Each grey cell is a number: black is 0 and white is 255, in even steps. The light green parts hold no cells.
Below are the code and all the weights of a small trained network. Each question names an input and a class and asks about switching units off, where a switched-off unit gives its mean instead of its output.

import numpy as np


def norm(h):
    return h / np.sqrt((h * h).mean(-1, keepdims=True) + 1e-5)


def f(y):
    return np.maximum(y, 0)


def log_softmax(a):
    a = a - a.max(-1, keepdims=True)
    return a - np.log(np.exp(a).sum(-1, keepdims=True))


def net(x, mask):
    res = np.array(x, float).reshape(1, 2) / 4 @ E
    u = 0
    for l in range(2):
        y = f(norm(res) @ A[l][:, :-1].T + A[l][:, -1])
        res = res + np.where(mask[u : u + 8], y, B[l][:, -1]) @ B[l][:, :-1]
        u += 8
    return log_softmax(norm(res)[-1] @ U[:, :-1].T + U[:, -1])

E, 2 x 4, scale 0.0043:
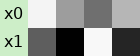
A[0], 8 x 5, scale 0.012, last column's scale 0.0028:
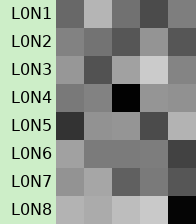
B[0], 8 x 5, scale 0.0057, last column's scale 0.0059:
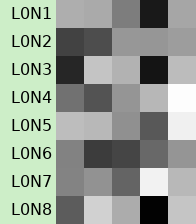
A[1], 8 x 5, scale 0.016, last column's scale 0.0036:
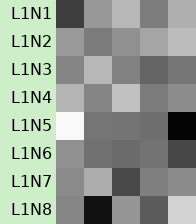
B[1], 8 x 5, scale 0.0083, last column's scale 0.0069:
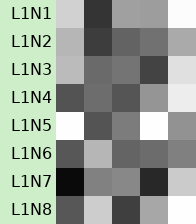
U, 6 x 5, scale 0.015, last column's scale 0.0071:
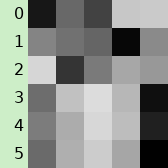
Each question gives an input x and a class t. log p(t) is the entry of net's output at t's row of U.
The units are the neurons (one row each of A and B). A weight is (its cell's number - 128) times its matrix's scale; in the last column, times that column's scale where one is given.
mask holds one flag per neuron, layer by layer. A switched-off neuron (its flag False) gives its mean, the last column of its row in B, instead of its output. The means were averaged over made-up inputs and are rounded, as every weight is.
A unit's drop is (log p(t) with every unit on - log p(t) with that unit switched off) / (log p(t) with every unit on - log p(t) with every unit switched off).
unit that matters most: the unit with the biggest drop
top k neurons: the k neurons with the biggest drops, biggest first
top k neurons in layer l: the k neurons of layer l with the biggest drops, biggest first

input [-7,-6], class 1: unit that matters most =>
L0N1
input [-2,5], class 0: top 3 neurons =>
L0N8; L1N8; L0N3
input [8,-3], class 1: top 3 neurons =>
L0N8; L1N7; L1N8
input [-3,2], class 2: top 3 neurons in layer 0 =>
L0N5; L0N3; L0N8
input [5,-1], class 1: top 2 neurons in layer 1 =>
L1N7; L1N5
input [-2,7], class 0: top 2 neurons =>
L1N8; L0N8
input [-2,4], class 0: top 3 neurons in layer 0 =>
L0N8; L0N3; L0N1
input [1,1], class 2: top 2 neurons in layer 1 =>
L1N1; L1N7
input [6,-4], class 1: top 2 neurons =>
L0N8; L1N8
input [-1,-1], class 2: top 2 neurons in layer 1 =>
L1N2; L1N8
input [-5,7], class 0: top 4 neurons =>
L1N8; L0N8; L0N3; L1N3
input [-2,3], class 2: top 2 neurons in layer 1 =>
L1N7; L1N5
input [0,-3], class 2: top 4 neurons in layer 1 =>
L1N8; L1N2; L1N4; L1N7
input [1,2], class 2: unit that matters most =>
L1N1
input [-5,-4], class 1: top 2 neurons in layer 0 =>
L0N1; L0N5
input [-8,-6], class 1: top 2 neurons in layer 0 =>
L0N1; L0N5
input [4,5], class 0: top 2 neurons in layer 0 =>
L0N8; L0N5
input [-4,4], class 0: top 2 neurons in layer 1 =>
L1N8; L1N4
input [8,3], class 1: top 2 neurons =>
L0N3; L0N8
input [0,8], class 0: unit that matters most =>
L1N8
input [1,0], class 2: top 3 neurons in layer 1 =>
L1N1; L1N7; L1N8
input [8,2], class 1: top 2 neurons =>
L0N8; L0N3
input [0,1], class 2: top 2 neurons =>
L0N8; L1N5
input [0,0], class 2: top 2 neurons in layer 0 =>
L0N7; L0N4
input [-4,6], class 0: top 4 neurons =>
L0N8; L1N8; L0N3; L1N3
